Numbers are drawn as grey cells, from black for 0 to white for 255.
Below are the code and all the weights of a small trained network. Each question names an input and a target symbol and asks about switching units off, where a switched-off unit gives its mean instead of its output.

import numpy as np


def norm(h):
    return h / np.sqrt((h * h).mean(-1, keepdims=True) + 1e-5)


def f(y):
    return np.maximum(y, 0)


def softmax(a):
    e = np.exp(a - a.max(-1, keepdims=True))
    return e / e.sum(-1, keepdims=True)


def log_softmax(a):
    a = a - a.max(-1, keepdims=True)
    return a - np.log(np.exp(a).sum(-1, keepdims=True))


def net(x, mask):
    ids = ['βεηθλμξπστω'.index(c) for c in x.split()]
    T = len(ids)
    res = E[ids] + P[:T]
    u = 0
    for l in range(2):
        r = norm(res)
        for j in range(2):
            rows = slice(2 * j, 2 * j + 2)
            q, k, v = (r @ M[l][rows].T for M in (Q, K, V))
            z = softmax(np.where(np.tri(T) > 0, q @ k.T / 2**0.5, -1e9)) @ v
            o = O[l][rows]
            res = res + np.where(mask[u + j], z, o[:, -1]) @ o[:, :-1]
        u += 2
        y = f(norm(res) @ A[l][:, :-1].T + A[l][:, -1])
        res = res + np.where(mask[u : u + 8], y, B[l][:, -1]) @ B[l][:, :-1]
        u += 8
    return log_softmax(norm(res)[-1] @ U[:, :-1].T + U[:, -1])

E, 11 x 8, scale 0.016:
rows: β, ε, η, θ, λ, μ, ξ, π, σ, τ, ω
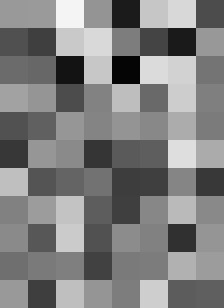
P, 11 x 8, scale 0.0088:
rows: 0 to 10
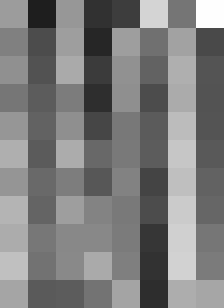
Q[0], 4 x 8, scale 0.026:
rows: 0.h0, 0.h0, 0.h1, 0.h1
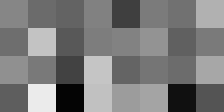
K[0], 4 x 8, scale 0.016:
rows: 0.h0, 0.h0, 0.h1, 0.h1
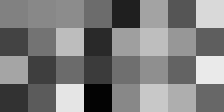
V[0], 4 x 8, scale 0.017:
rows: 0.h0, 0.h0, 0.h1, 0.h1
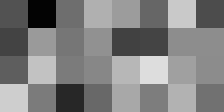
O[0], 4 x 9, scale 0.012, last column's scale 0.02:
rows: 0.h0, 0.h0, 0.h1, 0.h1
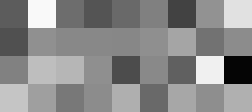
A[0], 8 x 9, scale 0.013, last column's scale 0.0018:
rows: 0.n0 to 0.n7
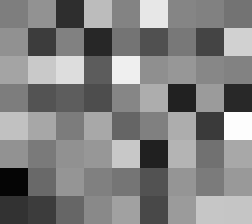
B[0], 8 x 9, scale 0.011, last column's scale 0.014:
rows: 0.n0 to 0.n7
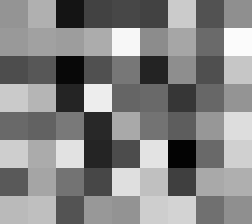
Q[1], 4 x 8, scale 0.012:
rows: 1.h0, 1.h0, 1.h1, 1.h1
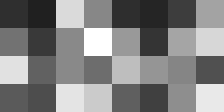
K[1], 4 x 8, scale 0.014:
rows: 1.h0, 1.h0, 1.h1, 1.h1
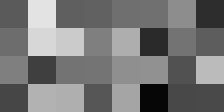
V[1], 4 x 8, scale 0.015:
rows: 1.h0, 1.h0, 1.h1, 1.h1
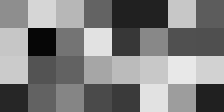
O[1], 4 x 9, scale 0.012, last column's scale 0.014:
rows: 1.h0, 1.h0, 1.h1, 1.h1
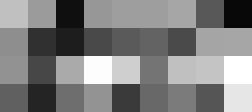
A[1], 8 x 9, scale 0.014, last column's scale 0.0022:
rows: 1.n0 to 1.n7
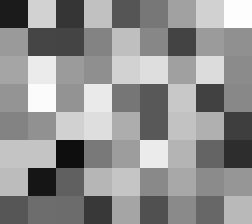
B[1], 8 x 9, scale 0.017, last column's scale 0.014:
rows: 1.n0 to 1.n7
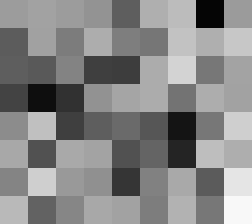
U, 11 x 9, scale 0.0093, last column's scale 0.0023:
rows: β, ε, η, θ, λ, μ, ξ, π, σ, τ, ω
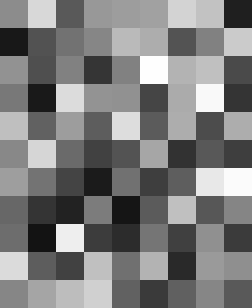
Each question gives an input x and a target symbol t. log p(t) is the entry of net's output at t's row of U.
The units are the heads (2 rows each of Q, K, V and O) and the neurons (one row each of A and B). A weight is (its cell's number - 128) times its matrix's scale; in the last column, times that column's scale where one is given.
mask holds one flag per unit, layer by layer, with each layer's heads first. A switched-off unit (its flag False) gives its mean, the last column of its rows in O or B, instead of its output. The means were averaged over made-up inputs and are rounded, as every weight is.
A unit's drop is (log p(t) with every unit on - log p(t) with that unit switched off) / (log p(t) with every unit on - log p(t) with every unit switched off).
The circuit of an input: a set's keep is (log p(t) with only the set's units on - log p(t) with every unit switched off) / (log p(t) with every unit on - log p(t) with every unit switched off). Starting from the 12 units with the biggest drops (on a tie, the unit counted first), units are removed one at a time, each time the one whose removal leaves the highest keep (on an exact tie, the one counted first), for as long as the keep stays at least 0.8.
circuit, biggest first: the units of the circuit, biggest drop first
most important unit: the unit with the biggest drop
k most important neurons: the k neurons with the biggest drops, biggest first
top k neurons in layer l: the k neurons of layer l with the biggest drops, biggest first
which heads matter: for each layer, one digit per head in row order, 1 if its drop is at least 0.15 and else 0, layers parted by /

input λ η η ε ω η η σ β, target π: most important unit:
0.n5
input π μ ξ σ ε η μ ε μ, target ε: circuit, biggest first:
0.h1, 0.n6
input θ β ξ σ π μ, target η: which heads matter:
00 / 11
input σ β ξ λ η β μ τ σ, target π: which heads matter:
01 / 00
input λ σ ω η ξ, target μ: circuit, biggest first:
1.h1, 0.h0
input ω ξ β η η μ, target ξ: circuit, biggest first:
1.h0, 0.h0, 0.n3
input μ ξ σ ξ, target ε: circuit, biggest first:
1.h0, 1.n3
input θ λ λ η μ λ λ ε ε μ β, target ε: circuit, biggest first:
1.n3, 1.h0
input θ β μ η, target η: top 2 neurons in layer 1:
1.n2, 1.n3
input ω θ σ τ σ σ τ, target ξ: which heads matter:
01 / 00
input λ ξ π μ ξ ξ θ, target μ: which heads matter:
01 / 01
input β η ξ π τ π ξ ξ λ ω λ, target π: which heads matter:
11 / 11
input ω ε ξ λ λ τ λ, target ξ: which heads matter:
11 / 11
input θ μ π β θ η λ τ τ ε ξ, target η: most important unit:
1.h1
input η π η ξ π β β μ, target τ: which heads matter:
00 / 10
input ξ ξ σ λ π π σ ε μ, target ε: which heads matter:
01 / 00
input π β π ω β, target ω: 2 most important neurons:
0.n5, 1.n4
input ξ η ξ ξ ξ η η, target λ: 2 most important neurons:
0.n1, 0.n4
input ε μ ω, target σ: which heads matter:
01 / 11
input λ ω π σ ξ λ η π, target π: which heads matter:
01 / 00
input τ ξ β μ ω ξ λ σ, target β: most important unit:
0.h0
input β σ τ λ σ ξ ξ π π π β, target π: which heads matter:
11 / 11
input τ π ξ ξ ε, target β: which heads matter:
11 / 01
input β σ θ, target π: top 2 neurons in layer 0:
0.n1, 0.n6
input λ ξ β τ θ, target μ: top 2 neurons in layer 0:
0.n1, 0.n5
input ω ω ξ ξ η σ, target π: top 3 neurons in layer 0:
0.n2, 0.n1, 0.n5
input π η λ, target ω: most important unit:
0.h0
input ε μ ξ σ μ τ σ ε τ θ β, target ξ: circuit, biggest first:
0.h1, 0.n2
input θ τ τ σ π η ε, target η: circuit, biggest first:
1.n2, 1.h1, 0.h1
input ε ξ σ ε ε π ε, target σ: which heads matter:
10 / 11
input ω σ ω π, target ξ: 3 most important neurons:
0.n3, 0.n6, 0.n7
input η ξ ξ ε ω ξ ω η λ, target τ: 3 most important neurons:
0.n0, 1.n5, 0.n1
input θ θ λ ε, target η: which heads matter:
00 / 01
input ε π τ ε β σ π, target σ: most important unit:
1.h0
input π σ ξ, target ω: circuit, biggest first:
0.h0, 1.h1, 1.n6, 0.n2
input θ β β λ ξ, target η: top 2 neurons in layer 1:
1.n2, 1.n3
